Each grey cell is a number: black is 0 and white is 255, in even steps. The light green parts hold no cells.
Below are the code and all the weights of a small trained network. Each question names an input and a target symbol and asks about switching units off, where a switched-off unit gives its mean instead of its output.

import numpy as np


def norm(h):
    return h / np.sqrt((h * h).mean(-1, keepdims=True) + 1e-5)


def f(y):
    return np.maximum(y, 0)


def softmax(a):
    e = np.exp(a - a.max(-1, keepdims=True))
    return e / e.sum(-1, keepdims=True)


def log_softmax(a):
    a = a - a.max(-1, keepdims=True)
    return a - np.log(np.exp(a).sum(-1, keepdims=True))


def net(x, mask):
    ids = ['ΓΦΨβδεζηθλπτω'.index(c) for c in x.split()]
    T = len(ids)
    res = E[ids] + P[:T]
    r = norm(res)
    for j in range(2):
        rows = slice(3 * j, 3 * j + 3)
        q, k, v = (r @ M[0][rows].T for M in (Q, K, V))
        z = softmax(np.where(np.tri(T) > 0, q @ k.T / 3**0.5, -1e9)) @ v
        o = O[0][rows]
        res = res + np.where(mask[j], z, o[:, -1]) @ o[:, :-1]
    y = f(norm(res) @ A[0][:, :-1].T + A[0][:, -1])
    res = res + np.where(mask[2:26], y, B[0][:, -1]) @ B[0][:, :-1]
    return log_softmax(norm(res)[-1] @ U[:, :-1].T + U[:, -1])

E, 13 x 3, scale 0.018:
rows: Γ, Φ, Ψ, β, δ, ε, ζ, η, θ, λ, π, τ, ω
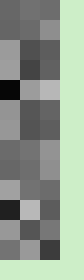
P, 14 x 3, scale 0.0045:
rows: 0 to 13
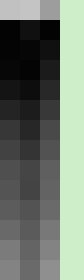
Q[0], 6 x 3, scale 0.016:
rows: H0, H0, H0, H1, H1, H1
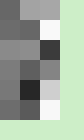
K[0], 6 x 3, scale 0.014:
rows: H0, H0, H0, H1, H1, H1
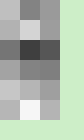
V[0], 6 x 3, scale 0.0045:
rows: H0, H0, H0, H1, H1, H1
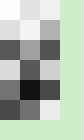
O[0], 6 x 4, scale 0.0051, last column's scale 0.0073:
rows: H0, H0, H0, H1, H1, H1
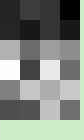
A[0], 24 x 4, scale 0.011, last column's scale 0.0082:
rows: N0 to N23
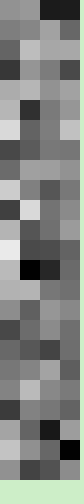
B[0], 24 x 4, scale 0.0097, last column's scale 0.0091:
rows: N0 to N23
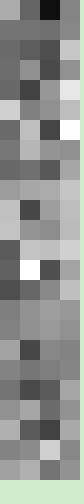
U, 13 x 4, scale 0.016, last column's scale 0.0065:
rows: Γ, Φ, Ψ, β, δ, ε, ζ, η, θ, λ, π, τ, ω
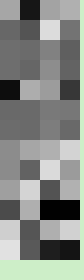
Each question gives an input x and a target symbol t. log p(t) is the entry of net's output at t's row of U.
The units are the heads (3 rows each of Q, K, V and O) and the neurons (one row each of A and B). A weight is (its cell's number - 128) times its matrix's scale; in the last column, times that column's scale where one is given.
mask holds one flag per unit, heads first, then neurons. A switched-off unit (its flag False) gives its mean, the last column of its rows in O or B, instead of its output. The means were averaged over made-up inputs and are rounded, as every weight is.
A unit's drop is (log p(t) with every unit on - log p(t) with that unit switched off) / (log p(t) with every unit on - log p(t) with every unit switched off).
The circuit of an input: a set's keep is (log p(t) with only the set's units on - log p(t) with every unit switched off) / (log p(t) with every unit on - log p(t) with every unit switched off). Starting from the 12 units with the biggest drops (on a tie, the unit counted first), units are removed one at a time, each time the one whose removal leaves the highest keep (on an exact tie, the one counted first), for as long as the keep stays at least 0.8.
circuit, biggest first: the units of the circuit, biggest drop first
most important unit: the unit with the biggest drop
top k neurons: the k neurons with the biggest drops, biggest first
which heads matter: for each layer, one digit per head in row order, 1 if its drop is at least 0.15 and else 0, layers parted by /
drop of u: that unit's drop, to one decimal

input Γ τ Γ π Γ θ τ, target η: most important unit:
H0
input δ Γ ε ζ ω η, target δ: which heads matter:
11
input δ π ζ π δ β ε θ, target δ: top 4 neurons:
N6, N4, N7, N21
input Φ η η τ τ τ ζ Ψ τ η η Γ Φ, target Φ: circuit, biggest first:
H1, H0
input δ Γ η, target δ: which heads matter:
01
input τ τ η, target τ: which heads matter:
01
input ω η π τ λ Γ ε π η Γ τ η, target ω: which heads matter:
11
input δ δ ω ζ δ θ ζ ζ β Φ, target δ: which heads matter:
11
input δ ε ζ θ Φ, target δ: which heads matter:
01
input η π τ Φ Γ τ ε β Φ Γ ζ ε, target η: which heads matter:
00
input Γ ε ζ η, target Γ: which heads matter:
00
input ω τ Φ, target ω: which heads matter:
01
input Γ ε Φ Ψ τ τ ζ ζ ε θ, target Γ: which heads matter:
00
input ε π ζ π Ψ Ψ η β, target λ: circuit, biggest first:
N13
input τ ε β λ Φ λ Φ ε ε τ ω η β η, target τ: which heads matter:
11
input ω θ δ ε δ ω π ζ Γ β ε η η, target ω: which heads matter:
11
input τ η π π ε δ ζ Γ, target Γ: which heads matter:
00
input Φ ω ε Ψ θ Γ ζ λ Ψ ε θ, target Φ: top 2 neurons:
N6, N13
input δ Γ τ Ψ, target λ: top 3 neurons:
N6, N13, N21
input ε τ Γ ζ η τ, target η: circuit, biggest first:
N12
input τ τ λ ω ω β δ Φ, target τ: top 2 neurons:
N13, N12
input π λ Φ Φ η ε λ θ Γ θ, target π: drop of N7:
0.2
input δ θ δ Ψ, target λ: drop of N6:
0.1
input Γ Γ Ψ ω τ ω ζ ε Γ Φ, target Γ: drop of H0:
0.0
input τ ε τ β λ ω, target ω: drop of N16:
0.0
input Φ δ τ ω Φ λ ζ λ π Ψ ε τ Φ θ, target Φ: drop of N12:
0.1
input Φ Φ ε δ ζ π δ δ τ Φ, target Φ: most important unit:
N6
